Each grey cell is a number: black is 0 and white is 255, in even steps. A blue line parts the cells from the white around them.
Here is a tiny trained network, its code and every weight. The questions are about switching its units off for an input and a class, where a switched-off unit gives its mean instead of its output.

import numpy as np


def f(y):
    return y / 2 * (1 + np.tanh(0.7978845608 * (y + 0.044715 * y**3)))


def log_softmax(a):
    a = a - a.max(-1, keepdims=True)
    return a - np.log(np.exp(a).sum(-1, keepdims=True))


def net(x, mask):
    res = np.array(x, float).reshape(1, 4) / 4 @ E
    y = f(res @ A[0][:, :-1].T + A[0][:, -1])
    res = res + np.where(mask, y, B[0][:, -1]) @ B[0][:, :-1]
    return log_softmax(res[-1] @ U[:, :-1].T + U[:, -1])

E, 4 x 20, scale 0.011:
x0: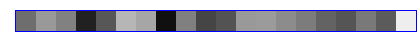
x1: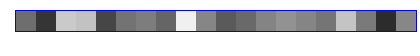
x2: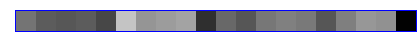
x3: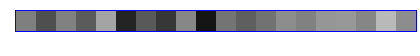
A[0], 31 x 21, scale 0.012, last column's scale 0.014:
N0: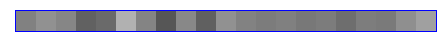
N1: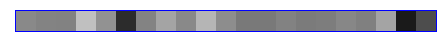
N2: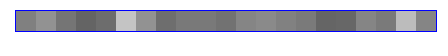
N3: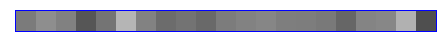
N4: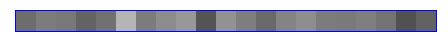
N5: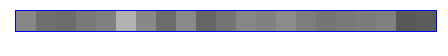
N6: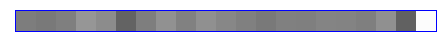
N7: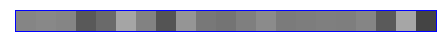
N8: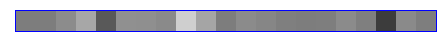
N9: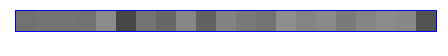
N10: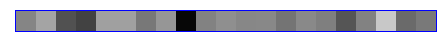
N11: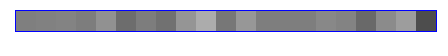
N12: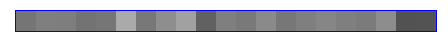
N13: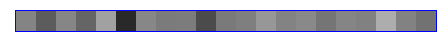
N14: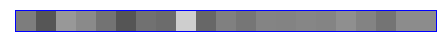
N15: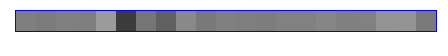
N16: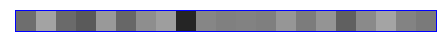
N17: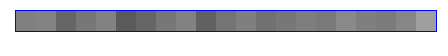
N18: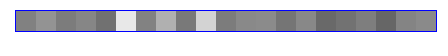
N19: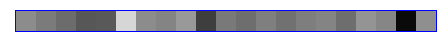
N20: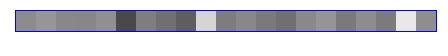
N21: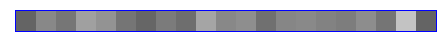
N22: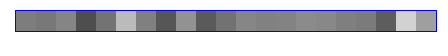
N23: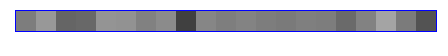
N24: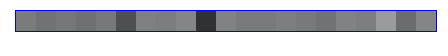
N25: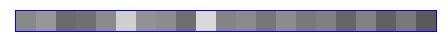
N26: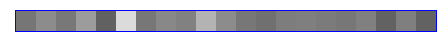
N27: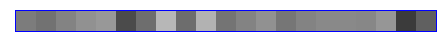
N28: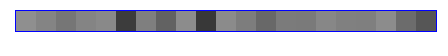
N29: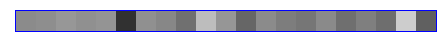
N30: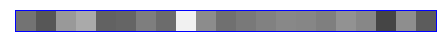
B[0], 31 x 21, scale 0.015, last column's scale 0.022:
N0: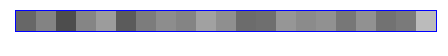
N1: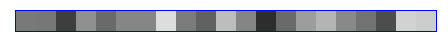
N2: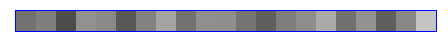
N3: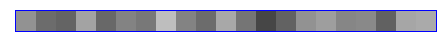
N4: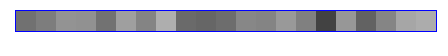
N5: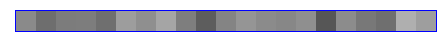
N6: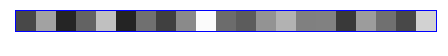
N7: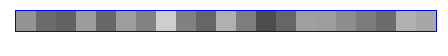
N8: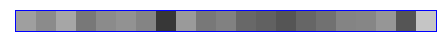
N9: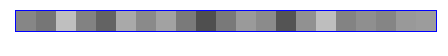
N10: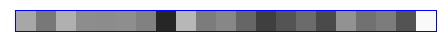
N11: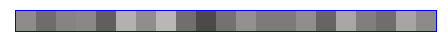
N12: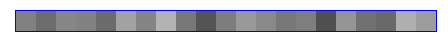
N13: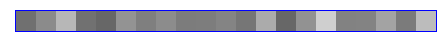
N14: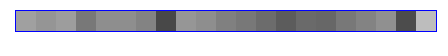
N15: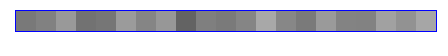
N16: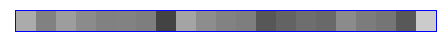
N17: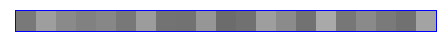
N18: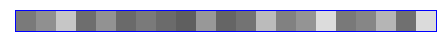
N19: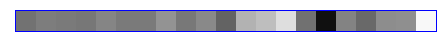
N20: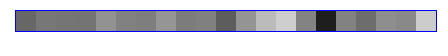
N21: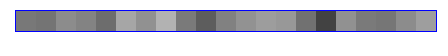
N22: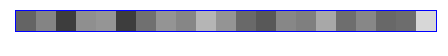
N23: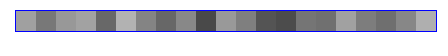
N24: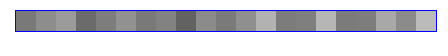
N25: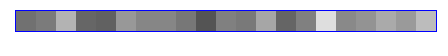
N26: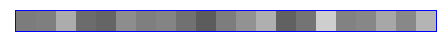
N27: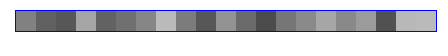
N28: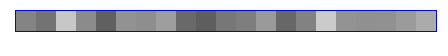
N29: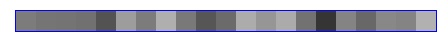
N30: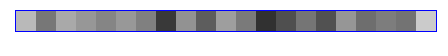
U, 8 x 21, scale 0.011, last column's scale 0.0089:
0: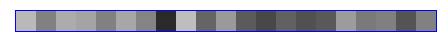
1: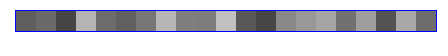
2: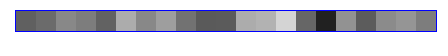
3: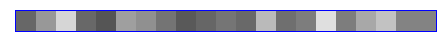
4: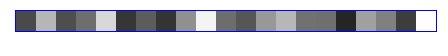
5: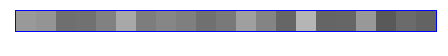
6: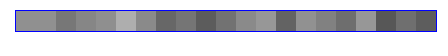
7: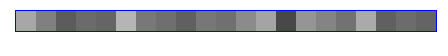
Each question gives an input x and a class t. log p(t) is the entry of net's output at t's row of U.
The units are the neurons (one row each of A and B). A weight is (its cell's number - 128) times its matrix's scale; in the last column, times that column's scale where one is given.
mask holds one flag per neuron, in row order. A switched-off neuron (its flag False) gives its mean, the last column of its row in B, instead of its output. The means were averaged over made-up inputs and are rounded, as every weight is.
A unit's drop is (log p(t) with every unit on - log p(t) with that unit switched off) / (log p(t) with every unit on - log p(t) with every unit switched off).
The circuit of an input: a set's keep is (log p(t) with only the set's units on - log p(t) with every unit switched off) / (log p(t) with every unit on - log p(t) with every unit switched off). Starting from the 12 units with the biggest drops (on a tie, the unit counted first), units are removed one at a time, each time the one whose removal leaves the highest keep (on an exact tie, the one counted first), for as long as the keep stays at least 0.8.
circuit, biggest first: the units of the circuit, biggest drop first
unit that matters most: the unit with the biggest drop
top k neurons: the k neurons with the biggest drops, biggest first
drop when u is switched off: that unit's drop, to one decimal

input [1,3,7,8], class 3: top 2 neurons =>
[N13 N28]
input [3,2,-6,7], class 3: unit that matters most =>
N19
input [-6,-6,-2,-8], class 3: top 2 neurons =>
[N18 N25]
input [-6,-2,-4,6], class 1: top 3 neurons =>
[N1 N27 N18]
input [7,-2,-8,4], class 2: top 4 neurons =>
[N20 N29 N21 N1]
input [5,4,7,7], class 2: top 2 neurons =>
[N19 N18]
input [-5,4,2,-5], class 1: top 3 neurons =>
[N1 N10 N27]
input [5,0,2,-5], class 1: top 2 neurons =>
[N2 N22]
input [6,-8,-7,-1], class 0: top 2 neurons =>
[N10 N16]
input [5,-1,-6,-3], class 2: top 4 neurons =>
[N20 N29 N1 N21]
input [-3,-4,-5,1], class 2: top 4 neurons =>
[N20 N29 N30 N8]
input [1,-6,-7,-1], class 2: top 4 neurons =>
[N20 N29 N21 N30]
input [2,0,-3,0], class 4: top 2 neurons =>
[N19 N1]
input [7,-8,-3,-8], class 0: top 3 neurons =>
[N10 N16 N23]
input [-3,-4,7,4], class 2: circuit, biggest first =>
[N19]
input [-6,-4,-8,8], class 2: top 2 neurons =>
[N20 N29]
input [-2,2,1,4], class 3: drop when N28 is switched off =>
0.1
